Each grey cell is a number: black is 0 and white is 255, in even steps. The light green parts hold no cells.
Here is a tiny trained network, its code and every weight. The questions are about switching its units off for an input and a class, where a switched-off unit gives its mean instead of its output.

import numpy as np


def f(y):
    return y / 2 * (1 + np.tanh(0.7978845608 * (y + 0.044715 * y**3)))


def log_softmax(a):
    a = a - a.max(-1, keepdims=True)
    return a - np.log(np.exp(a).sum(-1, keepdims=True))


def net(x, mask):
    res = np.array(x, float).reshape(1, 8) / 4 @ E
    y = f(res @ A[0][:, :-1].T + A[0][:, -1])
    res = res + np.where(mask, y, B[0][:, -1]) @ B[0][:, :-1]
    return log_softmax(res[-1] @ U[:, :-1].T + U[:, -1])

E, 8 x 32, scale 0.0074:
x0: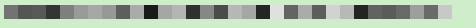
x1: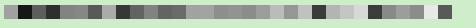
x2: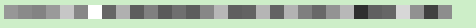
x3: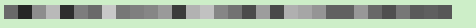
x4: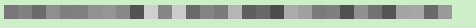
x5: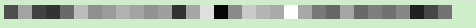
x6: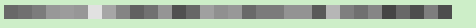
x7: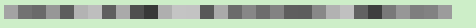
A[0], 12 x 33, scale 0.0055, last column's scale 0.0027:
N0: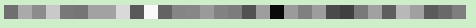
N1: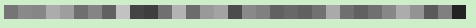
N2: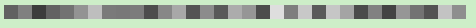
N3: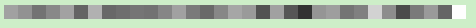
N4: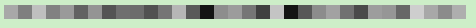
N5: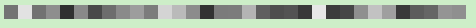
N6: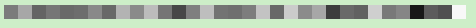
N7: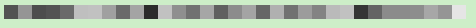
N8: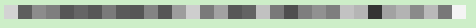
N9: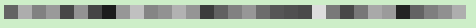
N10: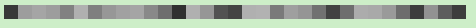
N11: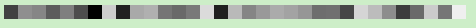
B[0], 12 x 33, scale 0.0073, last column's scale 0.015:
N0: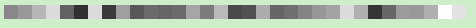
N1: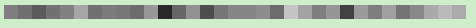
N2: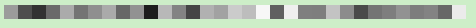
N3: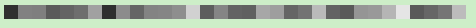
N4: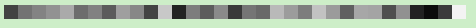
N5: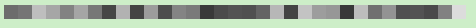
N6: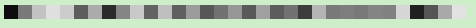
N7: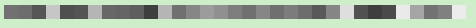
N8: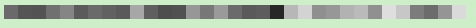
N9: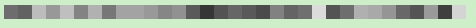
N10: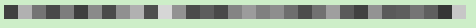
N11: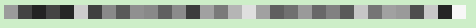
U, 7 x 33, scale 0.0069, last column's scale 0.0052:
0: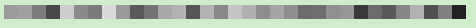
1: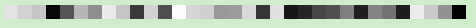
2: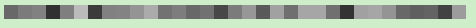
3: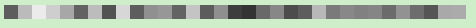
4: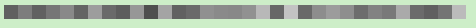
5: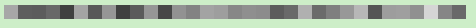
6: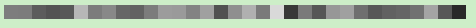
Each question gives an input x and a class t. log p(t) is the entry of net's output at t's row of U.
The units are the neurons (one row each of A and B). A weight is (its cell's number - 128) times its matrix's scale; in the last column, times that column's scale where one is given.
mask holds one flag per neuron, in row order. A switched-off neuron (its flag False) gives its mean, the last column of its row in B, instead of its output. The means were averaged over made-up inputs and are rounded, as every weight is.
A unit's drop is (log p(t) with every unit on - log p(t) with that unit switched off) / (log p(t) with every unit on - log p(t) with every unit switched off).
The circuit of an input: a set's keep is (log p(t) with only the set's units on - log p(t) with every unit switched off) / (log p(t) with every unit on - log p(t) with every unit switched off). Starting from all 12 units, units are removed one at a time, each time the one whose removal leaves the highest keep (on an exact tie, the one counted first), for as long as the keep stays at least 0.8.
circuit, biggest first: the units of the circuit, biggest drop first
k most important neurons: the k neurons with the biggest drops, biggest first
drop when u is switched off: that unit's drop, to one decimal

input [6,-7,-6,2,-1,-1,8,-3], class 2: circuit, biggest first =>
N0, N5
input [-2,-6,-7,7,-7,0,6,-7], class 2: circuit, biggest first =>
N11
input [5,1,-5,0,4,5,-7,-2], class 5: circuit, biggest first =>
N11, N4
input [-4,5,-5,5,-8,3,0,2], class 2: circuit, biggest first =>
N7, N0
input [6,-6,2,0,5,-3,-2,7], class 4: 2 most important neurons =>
N2, N0
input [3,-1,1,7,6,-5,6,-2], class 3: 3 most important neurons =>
N11, N2, N0
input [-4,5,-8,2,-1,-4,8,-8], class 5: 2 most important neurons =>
N11, N4
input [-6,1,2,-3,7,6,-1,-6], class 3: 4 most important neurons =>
N0, N2, N6, N8
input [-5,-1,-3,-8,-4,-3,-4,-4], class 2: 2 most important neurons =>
N0, N6
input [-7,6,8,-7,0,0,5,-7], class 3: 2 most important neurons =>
N2, N11
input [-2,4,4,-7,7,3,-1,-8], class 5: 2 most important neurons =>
N4, N11
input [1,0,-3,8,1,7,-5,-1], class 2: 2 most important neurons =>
N11, N2
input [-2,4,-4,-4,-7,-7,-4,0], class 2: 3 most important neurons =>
N0, N6, N7
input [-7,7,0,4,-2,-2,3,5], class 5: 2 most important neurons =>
N4, N6
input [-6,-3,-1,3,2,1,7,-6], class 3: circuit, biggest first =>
N0
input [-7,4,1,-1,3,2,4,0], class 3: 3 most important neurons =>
N2, N0, N6
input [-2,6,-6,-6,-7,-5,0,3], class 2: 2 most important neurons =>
N0, N6
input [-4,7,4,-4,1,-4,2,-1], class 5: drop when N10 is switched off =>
0.2
